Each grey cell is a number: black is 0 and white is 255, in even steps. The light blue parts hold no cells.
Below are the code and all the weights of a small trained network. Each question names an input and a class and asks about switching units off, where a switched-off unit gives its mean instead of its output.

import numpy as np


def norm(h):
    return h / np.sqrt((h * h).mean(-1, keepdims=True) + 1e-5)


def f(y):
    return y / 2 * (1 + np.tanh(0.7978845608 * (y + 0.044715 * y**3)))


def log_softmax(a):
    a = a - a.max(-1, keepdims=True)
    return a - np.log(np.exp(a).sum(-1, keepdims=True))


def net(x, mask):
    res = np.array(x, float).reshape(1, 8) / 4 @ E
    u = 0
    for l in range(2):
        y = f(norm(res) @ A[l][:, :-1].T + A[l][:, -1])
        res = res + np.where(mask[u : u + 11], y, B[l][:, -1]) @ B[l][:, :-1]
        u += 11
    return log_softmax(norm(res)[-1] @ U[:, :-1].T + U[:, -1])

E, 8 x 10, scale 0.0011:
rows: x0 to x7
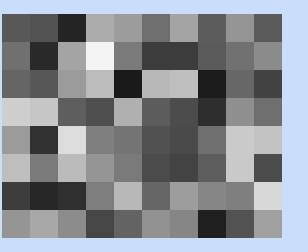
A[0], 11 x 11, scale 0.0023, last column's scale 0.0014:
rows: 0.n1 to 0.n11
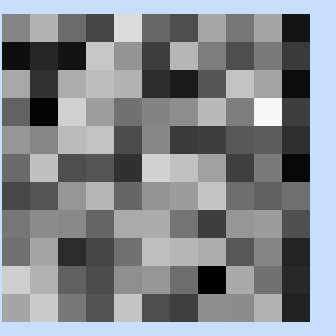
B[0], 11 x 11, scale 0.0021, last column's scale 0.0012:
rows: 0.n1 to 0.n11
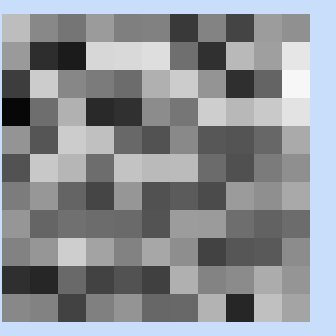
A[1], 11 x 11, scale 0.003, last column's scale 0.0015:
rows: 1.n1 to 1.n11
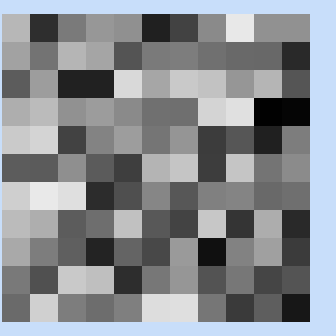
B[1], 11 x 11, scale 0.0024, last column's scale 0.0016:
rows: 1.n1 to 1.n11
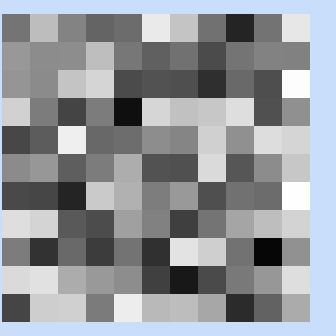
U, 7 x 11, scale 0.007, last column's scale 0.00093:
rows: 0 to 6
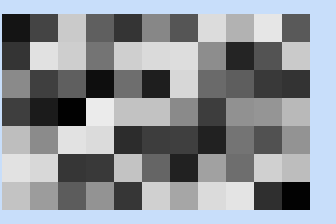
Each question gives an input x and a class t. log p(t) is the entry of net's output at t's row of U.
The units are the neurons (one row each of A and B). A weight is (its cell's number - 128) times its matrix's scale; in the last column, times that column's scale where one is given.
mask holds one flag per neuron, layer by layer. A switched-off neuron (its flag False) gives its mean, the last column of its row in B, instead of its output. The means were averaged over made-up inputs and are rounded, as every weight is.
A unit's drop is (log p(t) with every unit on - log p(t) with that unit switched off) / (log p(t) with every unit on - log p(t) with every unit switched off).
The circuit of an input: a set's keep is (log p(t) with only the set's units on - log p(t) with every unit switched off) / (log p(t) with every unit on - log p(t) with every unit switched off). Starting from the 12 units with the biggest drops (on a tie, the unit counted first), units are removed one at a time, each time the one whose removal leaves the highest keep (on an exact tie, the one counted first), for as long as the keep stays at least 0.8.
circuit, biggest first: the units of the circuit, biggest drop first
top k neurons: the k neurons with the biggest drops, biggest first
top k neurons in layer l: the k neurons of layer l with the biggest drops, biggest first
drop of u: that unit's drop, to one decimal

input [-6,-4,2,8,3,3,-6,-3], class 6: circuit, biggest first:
[1.n4 1.n3]
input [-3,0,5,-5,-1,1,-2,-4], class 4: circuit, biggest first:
[1.n10]
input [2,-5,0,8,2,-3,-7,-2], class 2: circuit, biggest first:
[0.n10 1.n9]
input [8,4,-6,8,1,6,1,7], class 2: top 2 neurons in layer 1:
[1.n9 1.n10]
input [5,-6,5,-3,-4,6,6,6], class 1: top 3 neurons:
[1.n11 0.n6 1.n7]
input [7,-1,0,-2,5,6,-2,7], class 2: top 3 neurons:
[1.n9 0.n10 1.n3]
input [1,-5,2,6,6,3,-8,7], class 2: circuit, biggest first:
[1.n9 0.n10]
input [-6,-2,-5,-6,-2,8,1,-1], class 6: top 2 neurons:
[1.n4 1.n10]
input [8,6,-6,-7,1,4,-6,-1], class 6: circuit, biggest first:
[1.n4 1.n3 1.n1]
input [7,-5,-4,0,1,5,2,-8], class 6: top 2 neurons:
[1.n4 1.n7]
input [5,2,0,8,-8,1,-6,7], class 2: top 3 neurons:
[0.n10 1.n9 0.n3]
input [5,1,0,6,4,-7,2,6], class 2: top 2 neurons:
[1.n9 1.n7]
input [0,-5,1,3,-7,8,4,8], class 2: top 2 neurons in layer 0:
[0.n10 0.n3]
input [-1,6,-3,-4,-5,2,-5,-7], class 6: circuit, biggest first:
[1.n4]
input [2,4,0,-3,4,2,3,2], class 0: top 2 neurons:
[0.n4 1.n7]
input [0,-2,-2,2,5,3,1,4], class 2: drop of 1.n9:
0.3
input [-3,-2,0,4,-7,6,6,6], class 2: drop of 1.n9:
0.4
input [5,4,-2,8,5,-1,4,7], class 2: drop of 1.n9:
0.4
